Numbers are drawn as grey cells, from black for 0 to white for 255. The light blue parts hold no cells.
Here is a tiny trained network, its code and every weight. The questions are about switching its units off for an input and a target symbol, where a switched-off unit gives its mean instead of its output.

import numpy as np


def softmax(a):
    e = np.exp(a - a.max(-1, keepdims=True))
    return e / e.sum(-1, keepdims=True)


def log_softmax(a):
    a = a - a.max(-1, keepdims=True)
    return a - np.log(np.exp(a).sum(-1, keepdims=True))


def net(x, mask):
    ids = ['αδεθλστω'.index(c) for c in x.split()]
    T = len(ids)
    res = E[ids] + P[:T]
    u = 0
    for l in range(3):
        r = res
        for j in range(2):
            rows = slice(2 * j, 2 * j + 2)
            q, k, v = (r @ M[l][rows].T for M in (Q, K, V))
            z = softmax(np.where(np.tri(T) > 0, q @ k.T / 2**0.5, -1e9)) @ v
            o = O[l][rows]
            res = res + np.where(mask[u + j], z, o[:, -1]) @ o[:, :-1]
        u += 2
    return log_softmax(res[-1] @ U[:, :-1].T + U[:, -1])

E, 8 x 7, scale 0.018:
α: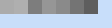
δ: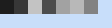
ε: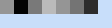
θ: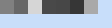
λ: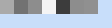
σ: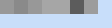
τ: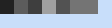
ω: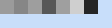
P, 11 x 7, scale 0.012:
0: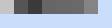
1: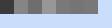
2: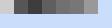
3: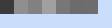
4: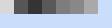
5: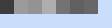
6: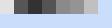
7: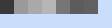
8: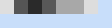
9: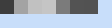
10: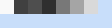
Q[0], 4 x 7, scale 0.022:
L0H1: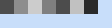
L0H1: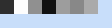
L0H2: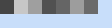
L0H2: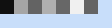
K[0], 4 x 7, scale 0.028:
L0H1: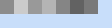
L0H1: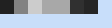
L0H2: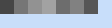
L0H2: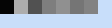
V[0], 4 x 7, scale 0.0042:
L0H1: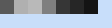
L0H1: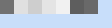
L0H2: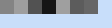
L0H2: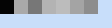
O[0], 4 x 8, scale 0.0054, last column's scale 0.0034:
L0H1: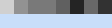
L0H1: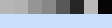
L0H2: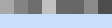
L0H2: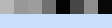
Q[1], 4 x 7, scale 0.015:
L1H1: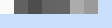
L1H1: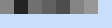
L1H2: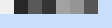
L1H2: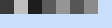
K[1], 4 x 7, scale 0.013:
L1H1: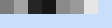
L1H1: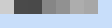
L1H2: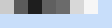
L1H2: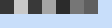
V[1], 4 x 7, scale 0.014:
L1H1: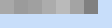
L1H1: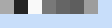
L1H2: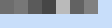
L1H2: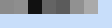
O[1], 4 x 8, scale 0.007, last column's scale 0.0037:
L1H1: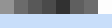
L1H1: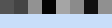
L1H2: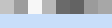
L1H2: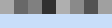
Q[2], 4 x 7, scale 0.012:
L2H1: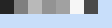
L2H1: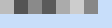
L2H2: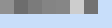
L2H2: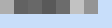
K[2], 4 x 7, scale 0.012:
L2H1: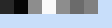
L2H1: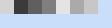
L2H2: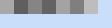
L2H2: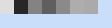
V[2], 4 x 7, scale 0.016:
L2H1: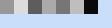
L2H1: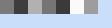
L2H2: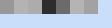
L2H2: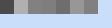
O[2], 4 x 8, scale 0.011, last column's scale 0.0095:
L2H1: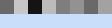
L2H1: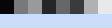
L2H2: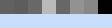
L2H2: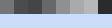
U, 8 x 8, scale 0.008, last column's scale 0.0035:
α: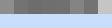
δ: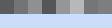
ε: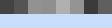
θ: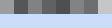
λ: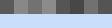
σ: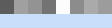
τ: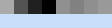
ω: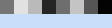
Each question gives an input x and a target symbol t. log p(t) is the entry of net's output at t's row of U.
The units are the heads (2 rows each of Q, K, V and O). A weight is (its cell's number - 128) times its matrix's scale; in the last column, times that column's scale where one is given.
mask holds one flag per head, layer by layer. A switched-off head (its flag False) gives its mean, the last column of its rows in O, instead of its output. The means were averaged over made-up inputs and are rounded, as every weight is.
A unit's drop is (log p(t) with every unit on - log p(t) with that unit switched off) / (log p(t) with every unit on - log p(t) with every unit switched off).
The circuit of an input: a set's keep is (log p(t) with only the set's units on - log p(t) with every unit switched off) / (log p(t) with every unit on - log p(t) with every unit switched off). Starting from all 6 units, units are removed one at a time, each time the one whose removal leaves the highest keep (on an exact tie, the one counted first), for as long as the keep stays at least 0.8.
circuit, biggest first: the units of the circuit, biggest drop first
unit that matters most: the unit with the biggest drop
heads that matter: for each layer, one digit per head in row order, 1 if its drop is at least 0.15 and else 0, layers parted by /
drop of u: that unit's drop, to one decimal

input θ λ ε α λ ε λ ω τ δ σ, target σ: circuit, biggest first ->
(L1H1)
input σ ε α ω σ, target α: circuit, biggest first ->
(L2H1 L1H1 L2H2)
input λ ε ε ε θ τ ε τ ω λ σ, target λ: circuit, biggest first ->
(L2H2 L2H1)
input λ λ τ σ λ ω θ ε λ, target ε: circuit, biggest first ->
(L1H1 L2H2)
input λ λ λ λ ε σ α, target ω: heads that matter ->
00 / 00 / 01
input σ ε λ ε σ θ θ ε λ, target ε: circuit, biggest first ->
(L2H2 L1H1)
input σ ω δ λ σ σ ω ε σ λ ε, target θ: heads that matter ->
00 / 11 / 11
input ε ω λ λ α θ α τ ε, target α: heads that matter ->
00 / 10 / 10
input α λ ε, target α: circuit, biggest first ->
(L2H1 L1H1)
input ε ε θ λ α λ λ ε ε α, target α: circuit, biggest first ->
(L0H1 L2H1)
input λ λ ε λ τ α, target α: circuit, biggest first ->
(L2H1 L0H1)
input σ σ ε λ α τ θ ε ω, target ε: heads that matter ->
00 / 00 / 01
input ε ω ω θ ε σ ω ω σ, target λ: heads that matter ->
00 / 10 / 11
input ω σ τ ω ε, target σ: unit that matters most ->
L1H1
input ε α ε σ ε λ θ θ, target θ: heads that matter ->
10 / 00 / 10
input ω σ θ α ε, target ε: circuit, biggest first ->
(L1H1 L2H2)
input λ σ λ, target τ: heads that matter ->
00 / 01 / 00
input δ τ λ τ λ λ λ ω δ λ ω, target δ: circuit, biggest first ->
(L2H2 L2H1)
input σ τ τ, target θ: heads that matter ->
01 / 01 / 11
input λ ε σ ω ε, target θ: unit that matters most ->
L2H1
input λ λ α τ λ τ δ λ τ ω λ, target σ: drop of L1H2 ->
0.0
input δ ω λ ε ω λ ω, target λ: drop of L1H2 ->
0.1
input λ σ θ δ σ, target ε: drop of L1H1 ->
0.4
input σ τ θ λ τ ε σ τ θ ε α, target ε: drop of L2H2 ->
0.6
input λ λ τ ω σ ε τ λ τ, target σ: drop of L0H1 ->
0.2
